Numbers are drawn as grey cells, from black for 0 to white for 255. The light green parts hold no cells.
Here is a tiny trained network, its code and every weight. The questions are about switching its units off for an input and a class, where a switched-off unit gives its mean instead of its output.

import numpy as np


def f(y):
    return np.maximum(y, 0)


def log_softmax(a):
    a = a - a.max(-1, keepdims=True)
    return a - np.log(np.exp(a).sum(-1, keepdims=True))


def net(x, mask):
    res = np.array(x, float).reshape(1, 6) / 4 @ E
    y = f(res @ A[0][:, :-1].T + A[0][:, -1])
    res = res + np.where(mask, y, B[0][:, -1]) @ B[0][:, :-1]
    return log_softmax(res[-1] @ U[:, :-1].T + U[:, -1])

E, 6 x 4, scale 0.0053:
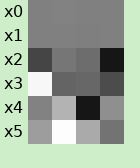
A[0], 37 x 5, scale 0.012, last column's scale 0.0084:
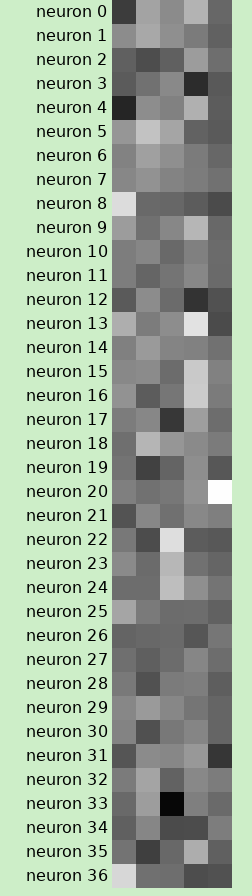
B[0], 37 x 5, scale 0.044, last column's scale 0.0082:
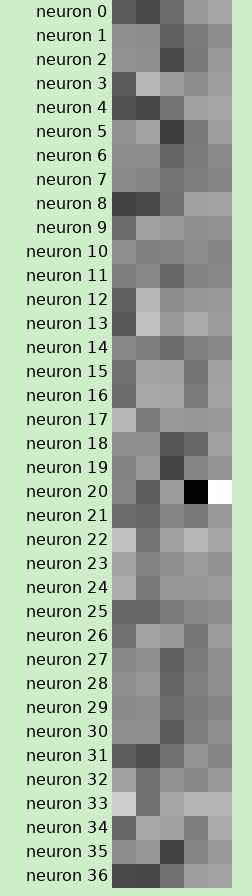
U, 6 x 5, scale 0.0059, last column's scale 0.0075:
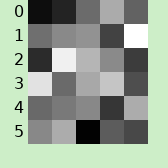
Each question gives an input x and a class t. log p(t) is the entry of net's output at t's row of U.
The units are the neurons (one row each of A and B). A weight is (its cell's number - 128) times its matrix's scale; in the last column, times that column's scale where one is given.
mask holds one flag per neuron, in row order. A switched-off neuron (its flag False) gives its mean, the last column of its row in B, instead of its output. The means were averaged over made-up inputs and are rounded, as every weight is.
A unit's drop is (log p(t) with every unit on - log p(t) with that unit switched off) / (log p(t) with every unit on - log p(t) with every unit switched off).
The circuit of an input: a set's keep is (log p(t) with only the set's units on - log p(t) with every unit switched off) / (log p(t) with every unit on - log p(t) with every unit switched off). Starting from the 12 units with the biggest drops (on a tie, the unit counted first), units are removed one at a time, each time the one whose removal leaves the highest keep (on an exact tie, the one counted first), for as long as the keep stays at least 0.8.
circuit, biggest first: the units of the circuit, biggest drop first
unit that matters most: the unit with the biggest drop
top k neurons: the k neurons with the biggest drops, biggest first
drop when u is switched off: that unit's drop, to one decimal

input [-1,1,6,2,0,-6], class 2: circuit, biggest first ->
neuron 3; neuron 34
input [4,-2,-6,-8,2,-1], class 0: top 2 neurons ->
neuron 4; neuron 0
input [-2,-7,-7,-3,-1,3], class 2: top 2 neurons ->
neuron 13; neuron 15
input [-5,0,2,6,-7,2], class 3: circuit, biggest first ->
neuron 22
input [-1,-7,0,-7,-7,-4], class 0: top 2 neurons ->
neuron 4; neuron 33
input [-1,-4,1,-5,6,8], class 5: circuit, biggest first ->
neuron 5; neuron 18
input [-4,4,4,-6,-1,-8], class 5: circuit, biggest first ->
neuron 2; neuron 35
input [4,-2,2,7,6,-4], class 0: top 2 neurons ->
neuron 8; neuron 36
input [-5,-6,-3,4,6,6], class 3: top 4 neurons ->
neuron 33; neuron 32; neuron 17; neuron 20
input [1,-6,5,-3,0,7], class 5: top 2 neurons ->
neuron 5; neuron 18
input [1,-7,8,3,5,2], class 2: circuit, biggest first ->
neuron 12; neuron 34
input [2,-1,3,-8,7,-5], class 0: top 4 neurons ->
neuron 4; neuron 0; neuron 21; neuron 22
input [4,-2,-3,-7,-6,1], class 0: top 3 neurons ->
neuron 4; neuron 0; neuron 33
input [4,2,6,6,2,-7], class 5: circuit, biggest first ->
neuron 19
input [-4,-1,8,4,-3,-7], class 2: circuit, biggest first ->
neuron 3; neuron 12
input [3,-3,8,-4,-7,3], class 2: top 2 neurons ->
neuron 3; neuron 12
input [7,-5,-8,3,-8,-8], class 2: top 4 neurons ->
neuron 13; neuron 16; neuron 9; neuron 33
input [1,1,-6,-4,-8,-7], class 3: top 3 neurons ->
neuron 22; neuron 24; neuron 23
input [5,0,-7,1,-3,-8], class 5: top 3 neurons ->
neuron 35; neuron 2; neuron 19
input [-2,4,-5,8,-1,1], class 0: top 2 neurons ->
neuron 8; neuron 36
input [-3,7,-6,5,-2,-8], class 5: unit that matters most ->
neuron 35
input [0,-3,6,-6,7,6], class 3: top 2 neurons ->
neuron 33; neuron 32
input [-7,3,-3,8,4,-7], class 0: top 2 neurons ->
neuron 8; neuron 36
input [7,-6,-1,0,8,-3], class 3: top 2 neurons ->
neuron 33; neuron 17
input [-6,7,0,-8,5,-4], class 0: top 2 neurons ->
neuron 4; neuron 0
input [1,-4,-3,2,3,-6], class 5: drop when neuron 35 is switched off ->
0.6
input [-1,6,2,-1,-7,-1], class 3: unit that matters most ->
neuron 22
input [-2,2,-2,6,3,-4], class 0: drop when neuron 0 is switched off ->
-0.1
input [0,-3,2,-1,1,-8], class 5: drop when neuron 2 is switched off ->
0.1
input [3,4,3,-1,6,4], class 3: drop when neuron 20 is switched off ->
0.1
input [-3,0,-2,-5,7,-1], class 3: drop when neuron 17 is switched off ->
0.4
